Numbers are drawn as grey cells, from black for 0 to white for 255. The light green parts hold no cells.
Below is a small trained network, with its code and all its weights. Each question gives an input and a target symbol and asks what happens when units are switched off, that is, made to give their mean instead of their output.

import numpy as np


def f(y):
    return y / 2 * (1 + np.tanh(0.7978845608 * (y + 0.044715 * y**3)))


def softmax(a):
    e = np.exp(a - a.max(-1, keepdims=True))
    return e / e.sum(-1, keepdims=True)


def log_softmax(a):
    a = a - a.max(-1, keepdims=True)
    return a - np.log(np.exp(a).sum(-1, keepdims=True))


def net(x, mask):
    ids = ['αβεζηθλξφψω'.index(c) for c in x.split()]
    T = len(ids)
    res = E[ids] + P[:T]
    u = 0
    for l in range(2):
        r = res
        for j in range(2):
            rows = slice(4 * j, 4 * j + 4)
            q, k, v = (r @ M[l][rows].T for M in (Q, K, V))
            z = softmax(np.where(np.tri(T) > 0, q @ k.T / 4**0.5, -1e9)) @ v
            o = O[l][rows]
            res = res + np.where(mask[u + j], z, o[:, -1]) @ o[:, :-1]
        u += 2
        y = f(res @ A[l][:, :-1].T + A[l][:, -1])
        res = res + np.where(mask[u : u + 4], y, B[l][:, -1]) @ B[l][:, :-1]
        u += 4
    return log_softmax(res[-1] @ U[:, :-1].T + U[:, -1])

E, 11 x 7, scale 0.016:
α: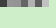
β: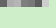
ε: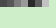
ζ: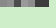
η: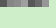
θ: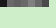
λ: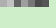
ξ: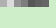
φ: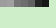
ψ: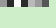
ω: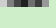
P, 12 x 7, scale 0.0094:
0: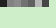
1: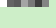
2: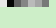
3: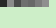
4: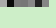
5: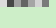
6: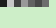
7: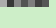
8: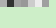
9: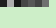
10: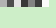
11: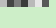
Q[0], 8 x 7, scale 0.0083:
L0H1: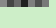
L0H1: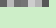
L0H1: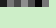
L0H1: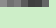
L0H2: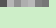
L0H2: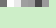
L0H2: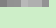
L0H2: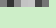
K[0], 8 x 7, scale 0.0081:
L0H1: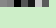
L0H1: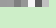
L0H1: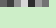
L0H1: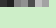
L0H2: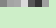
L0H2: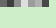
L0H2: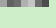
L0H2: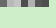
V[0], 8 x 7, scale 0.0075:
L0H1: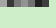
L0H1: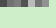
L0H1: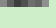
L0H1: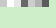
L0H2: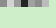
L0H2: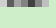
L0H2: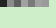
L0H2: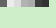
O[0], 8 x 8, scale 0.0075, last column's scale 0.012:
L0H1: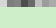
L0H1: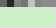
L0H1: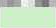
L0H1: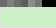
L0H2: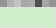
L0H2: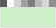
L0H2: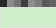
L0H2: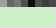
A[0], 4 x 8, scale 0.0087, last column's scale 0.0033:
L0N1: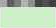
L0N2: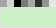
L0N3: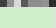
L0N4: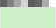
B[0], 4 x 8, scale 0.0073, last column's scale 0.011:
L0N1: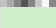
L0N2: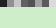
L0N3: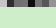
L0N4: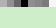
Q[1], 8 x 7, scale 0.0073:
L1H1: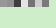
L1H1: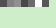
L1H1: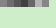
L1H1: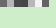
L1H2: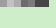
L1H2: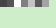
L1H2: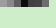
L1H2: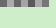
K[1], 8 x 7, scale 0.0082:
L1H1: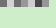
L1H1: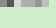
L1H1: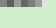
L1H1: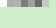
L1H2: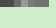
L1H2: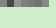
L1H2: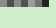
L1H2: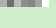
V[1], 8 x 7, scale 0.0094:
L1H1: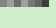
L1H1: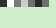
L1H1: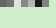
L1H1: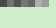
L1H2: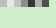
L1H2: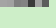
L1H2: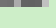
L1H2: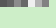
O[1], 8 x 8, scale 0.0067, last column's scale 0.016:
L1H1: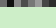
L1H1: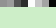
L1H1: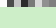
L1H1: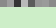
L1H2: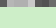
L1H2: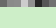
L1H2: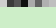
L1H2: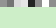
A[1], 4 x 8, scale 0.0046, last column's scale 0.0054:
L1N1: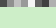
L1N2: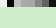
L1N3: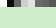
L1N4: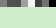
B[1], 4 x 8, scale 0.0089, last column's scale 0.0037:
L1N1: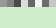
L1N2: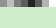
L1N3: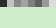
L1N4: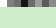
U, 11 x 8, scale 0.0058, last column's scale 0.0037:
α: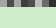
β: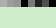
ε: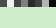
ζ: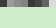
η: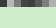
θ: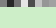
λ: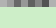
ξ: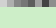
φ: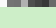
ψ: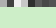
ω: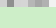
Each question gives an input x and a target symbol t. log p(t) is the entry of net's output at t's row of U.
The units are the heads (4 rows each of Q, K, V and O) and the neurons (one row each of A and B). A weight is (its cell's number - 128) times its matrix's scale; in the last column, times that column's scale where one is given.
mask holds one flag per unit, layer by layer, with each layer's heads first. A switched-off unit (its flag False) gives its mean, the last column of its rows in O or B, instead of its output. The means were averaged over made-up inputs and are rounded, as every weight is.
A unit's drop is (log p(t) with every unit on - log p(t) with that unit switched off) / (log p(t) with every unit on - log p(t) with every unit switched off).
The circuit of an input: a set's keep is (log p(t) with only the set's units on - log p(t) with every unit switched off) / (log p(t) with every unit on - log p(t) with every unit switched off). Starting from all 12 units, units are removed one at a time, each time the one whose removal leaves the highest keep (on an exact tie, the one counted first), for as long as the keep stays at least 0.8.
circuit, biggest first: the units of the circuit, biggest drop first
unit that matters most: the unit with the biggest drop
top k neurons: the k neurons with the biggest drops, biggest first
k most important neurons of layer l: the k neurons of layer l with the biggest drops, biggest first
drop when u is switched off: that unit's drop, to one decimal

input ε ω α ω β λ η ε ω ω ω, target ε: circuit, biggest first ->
[L1H1; L0H1; L0N4]
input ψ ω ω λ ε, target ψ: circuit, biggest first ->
[L1H1; L0N3]
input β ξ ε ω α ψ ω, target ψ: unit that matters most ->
L0N2
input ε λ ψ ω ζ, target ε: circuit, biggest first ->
[L1H1; L0H1; L0H2]
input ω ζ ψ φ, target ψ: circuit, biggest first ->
[L1H1; L0H1]
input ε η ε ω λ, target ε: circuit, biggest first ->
[L1H1; L0H1; L0H2]
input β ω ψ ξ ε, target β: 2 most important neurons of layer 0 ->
[L0N4; L0N3]
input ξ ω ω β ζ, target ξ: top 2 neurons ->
[L1N1; L1N4]
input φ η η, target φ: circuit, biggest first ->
[L0H2; L1H2; L0N2]
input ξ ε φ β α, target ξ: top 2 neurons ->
[L1N1; L1N4]
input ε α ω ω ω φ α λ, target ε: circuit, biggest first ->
[L0H1; L1H1; L0H2]
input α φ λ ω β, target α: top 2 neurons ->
[L0N1; L0N4]
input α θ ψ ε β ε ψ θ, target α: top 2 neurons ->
[L0N2; L0N4]
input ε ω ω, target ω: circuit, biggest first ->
[L0H2]
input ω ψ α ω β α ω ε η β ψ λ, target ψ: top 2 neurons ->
[L0N2; L0N1]
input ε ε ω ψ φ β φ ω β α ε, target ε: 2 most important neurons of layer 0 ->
[L0N4; L0N3]
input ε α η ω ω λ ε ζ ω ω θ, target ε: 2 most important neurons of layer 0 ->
[L0N3; L0N4]
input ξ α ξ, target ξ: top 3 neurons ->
[L1N1; L0N4; L1N4]
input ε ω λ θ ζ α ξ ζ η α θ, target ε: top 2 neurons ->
[L0N3; L0N4]
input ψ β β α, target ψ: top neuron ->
[L0N3]
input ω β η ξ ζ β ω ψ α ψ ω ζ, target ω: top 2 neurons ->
[L0N4; L0N3]
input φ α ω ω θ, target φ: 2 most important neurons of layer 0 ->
[L0N2; L0N1]
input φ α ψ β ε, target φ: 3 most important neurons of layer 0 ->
[L0N4; L0N2; L0N1]
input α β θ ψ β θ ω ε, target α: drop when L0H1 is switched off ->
0.4
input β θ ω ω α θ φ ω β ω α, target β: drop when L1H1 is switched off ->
0.2
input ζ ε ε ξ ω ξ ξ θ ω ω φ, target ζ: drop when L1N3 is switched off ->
-0.1
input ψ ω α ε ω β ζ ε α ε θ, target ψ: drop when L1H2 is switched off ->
0.1
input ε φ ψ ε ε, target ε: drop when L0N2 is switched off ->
0.0
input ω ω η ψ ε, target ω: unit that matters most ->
L0H1
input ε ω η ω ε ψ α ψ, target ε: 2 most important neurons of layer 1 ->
[L1N3; L1N2]
